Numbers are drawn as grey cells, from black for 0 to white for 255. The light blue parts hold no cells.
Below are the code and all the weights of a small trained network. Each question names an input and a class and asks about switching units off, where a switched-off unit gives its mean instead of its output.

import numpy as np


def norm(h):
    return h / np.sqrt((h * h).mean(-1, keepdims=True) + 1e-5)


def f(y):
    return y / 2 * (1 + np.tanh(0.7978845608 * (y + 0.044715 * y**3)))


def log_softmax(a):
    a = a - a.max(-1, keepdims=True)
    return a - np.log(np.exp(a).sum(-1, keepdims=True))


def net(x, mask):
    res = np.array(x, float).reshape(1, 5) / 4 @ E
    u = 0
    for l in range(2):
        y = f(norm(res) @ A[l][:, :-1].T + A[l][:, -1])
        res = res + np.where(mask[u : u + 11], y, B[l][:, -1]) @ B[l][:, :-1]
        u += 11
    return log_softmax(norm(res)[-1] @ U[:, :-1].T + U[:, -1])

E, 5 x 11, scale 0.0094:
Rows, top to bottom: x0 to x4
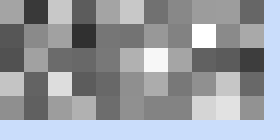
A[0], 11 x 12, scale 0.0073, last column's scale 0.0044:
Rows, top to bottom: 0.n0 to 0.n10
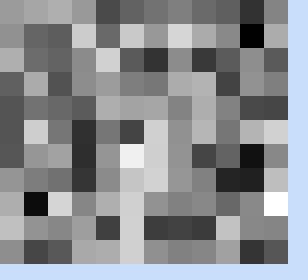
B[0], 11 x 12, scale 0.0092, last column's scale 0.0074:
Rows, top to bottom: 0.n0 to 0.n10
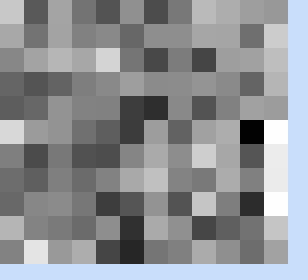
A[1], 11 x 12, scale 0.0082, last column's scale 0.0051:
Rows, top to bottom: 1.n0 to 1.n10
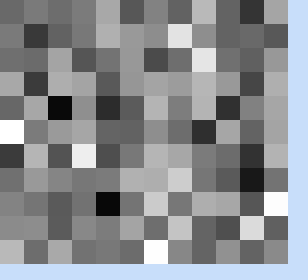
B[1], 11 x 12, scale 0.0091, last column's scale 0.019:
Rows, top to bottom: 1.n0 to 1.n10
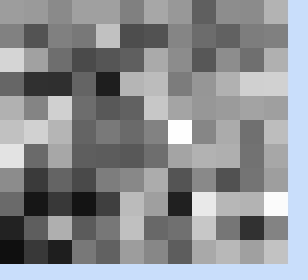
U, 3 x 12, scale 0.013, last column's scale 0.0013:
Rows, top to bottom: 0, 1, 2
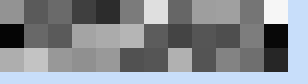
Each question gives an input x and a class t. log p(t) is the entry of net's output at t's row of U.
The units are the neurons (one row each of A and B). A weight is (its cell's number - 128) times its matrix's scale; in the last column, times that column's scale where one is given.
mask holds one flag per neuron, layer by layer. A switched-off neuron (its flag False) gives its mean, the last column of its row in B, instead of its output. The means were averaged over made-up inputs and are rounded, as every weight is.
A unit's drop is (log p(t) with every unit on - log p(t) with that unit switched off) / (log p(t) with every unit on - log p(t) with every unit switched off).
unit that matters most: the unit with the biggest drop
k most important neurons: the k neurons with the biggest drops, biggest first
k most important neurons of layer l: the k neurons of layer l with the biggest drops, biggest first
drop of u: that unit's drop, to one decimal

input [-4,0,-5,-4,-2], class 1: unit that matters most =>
0.n2
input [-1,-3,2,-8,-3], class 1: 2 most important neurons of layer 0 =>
[0.n8, 0.n5]
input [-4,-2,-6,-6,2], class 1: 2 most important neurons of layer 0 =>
[0.n5, 0.n8]
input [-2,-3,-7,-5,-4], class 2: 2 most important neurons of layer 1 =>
[1.n8, 1.n10]
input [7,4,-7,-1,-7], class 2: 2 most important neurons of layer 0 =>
[0.n6, 0.n2]
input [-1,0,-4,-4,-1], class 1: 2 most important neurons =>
[0.n5, 1.n5]
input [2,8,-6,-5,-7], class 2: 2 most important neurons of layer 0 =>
[0.n6, 0.n8]
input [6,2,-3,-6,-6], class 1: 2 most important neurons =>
[0.n5, 1.n5]
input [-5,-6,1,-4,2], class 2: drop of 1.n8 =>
0.4
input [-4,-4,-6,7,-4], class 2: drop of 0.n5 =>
0.0
